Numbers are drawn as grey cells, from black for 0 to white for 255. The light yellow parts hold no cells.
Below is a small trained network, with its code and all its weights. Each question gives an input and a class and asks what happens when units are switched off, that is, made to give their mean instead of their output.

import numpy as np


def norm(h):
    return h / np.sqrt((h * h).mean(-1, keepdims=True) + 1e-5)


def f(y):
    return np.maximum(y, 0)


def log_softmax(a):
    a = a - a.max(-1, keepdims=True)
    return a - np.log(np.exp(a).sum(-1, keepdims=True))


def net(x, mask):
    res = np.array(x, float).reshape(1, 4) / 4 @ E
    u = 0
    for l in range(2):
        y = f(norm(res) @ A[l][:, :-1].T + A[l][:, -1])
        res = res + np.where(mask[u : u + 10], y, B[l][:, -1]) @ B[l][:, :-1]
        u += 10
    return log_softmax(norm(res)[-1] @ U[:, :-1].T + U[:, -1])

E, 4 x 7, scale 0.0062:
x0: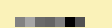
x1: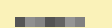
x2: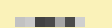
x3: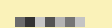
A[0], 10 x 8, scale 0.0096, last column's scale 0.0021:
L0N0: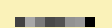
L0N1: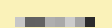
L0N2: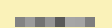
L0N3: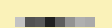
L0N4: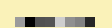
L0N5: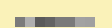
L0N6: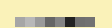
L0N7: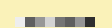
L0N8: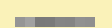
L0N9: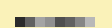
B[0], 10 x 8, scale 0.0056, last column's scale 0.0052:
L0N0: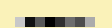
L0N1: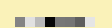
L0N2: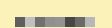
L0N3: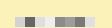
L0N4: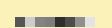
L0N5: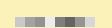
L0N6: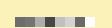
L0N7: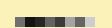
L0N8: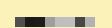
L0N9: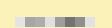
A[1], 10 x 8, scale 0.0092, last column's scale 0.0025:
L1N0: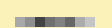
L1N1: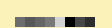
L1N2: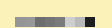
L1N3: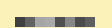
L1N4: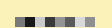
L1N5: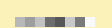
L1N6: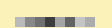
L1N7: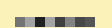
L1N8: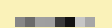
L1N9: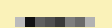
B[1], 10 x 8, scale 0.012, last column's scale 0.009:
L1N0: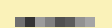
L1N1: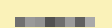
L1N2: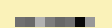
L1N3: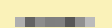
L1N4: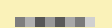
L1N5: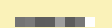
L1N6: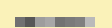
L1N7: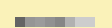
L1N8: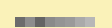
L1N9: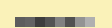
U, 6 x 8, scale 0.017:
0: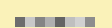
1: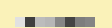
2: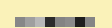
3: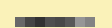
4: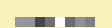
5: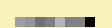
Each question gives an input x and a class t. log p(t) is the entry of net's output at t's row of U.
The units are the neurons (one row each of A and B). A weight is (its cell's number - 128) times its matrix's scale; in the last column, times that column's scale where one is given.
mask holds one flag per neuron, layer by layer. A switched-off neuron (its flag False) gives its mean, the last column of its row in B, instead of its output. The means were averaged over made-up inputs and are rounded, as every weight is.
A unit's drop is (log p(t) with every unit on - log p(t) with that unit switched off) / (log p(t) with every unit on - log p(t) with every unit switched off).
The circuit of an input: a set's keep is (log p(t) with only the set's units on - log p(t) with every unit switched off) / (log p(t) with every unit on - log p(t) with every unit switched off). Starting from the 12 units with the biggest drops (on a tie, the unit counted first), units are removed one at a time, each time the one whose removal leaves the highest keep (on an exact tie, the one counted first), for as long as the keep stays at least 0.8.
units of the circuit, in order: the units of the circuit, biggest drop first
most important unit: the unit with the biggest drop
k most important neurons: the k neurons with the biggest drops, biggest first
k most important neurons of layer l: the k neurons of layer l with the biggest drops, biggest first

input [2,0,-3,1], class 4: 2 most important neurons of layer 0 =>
L0N9, L0N3
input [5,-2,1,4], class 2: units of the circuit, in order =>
L1N1
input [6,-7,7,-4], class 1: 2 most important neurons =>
L1N0, L0N5
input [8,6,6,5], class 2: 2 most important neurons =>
L1N1, L0N6
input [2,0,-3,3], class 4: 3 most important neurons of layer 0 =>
L0N9, L0N3, L0N5
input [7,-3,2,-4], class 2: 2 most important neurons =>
L0N6, L1N1
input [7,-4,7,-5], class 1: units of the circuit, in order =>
L1N0, L1N5, L1N9
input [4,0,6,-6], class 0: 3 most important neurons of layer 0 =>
L0N8, L0N9, L0N1
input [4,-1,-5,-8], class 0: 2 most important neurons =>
L1N7, L0N3
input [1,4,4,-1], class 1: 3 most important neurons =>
L0N5, L0N7, L0N3
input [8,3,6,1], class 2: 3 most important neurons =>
L1N1, L0N6, L0N9
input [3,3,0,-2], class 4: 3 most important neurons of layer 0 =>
L0N6, L0N7, L0N5
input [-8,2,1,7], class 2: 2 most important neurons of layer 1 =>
L1N2, L1N7
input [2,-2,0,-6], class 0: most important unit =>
L1N7
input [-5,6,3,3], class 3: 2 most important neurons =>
L0N0, L0N6
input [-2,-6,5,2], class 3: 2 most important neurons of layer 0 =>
L0N7, L0N9
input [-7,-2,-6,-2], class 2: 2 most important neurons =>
L0N1, L0N3
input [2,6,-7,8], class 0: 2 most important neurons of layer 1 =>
L1N4, L1N8
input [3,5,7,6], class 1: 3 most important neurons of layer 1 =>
L1N6, L1N7, L1N0
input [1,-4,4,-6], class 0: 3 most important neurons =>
L1N7, L1N5, L0N0
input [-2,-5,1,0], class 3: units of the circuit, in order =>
L0N7
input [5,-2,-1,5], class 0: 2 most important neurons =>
L1N4, L0N1
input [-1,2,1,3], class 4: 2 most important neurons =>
L1N5, L0N3
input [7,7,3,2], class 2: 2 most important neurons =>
L0N6, L0N7
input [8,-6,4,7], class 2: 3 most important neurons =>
L1N1, L0N6, L1N7
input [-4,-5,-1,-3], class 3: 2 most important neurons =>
L0N7, L0N6
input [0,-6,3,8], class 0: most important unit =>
L1N4
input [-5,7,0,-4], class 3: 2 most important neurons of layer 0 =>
L0N0, L0N6
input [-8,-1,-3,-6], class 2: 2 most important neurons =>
L0N1, L1N2
